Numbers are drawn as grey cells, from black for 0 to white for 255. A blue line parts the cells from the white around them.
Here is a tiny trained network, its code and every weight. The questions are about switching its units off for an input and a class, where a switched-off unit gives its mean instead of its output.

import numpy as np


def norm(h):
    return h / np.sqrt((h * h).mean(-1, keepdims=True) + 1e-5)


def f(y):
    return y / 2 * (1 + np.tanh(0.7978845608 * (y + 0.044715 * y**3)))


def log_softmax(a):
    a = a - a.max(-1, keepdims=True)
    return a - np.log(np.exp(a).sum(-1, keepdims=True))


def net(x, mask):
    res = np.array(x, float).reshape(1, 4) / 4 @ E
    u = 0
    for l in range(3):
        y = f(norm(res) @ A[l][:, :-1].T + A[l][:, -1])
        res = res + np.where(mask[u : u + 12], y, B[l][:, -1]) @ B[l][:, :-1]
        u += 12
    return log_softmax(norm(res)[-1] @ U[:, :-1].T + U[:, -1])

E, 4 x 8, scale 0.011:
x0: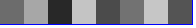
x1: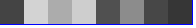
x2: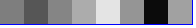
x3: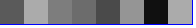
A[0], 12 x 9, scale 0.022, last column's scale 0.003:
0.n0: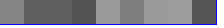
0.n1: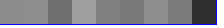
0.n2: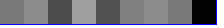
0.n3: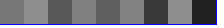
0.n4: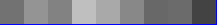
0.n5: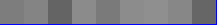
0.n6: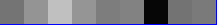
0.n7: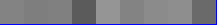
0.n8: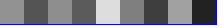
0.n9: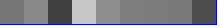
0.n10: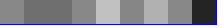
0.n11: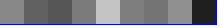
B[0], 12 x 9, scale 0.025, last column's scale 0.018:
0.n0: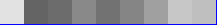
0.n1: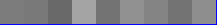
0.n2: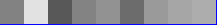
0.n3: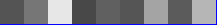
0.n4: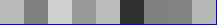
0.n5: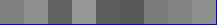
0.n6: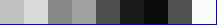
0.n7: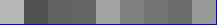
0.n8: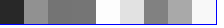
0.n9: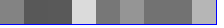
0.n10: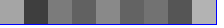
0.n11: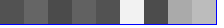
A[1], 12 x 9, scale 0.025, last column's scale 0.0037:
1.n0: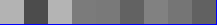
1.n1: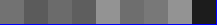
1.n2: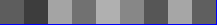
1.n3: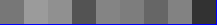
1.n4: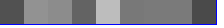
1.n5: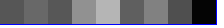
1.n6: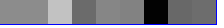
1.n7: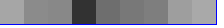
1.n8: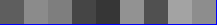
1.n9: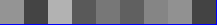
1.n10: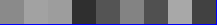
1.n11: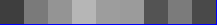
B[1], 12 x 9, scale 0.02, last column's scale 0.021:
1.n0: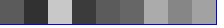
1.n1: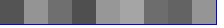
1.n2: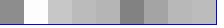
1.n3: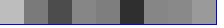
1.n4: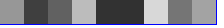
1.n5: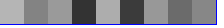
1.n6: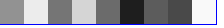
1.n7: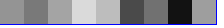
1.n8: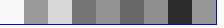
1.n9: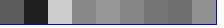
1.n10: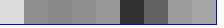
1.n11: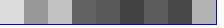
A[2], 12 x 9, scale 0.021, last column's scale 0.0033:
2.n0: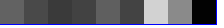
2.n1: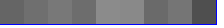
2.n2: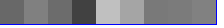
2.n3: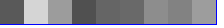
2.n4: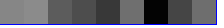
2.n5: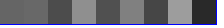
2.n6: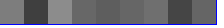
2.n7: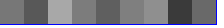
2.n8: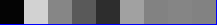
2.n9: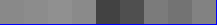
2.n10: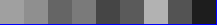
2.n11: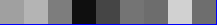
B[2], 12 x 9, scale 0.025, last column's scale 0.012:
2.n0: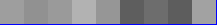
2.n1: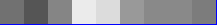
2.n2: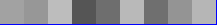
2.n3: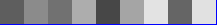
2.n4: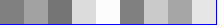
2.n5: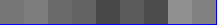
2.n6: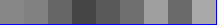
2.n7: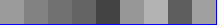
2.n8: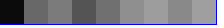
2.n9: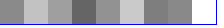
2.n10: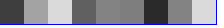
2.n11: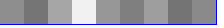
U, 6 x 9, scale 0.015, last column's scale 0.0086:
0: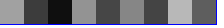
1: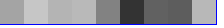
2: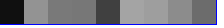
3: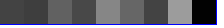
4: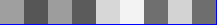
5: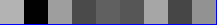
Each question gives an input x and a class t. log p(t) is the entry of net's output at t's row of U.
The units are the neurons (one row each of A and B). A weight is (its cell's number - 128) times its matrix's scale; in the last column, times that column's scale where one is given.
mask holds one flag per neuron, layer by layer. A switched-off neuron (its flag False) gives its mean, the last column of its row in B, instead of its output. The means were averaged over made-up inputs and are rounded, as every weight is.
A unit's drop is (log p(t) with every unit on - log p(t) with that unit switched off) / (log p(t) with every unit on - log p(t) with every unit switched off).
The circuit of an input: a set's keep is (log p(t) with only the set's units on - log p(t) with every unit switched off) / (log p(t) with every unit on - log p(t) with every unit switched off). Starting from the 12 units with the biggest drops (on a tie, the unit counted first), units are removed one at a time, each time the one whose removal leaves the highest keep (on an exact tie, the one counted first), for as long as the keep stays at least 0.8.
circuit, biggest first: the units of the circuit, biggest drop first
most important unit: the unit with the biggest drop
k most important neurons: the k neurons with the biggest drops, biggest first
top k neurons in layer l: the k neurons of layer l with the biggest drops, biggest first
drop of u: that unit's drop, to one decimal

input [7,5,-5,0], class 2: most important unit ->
0.n2
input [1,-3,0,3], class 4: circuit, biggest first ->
0.n6, 1.n6
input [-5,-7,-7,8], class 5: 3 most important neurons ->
0.n8, 0.n6, 1.n7
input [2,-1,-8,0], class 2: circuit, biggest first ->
0.n6, 0.n0, 1.n6, 0.n4
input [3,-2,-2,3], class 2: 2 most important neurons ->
0.n6, 0.n11
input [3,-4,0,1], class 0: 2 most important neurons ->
0.n3, 0.n6
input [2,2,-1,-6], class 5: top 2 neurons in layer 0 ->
0.n6, 0.n10
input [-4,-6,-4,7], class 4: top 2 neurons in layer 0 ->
0.n6, 0.n0
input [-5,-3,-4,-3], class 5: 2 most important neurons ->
0.n8, 0.n11
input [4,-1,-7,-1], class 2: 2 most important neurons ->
0.n6, 0.n0
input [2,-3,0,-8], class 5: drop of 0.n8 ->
0.8
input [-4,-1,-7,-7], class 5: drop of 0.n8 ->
0.3
